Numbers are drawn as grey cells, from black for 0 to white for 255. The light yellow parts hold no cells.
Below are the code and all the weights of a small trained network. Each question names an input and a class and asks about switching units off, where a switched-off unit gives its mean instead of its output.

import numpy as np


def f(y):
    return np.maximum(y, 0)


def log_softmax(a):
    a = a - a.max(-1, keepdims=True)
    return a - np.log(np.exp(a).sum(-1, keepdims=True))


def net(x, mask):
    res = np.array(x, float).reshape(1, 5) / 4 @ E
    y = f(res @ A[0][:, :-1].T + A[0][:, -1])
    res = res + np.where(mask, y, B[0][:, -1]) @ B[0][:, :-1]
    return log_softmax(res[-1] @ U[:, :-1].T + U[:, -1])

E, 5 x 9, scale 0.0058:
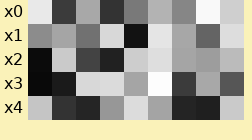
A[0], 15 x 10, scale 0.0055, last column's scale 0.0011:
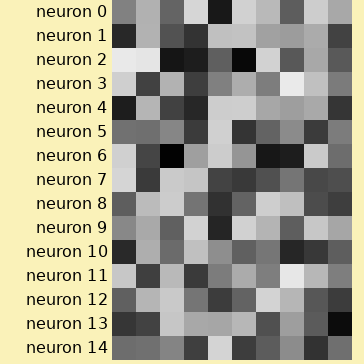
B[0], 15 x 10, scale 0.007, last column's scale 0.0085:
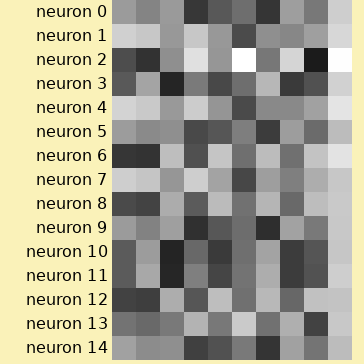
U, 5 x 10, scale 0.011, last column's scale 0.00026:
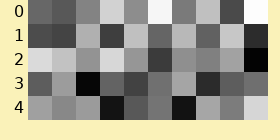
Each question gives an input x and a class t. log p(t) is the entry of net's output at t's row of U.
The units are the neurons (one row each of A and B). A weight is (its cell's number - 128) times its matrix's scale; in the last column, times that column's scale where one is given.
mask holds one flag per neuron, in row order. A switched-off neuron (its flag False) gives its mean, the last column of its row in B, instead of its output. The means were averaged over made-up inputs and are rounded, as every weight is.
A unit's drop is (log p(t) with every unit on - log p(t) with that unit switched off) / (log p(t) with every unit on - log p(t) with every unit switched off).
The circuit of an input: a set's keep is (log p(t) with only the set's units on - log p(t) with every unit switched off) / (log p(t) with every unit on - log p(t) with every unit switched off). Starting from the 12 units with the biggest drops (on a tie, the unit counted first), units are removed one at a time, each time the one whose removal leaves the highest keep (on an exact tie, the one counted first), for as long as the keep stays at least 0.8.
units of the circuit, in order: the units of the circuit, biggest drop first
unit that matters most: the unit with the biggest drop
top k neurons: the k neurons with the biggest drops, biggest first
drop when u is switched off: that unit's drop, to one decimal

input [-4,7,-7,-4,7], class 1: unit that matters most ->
neuron 6
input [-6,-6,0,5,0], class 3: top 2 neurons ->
[neuron 10; neuron 2]
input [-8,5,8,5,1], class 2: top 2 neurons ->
[neuron 4; neuron 1]
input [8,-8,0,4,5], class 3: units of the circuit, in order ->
[neuron 3; neuron 11]
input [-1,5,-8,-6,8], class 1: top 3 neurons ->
[neuron 6; neuron 4; neuron 1]
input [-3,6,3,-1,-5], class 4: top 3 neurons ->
[neuron 0; neuron 9; neuron 6]
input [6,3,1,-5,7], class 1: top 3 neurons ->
[neuron 6; neuron 10; neuron 13]
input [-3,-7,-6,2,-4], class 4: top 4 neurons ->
[neuron 14; neuron 5; neuron 4; neuron 1]
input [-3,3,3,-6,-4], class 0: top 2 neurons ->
[neuron 2; neuron 6]
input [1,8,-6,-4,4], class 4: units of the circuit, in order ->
[neuron 9; neuron 0]
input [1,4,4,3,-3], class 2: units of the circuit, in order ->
[neuron 2; neuron 4]
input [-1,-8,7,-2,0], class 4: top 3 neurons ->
[neuron 14; neuron 5; neuron 7]
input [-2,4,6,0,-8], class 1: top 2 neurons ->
[neuron 12; neuron 8]
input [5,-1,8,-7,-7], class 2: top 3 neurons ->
[neuron 4; neuron 1; neuron 6]
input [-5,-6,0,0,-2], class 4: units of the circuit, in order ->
[neuron 14]
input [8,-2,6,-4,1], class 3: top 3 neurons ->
[neuron 3; neuron 11; neuron 7]
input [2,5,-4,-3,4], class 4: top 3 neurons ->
[neuron 9; neuron 0; neuron 4]
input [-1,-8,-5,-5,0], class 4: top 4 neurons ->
[neuron 14; neuron 5; neuron 4; neuron 1]
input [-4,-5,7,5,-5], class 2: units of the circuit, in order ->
[neuron 4; neuron 1]
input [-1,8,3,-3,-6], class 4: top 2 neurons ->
[neuron 0; neuron 9]
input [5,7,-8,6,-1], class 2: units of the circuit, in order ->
[neuron 7]
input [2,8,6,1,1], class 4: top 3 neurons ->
[neuron 9; neuron 0; neuron 7]
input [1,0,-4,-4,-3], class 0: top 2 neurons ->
[neuron 2; neuron 4]
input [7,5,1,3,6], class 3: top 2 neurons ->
[neuron 3; neuron 11]
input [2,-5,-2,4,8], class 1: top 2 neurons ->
[neuron 6; neuron 2]
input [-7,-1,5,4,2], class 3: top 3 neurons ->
[neuron 10; neuron 2; neuron 7]
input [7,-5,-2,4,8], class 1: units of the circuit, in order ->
[neuron 6]
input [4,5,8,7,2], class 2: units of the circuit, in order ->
[neuron 4; neuron 1]
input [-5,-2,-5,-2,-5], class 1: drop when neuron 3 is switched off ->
0.2
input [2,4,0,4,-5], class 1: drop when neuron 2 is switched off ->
0.8
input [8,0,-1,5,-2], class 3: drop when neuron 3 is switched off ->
0.3
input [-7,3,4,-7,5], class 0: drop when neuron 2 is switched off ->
1.0
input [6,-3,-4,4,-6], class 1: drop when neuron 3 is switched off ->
-0.1
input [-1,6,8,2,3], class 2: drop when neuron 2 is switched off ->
0.0
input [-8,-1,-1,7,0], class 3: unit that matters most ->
neuron 10
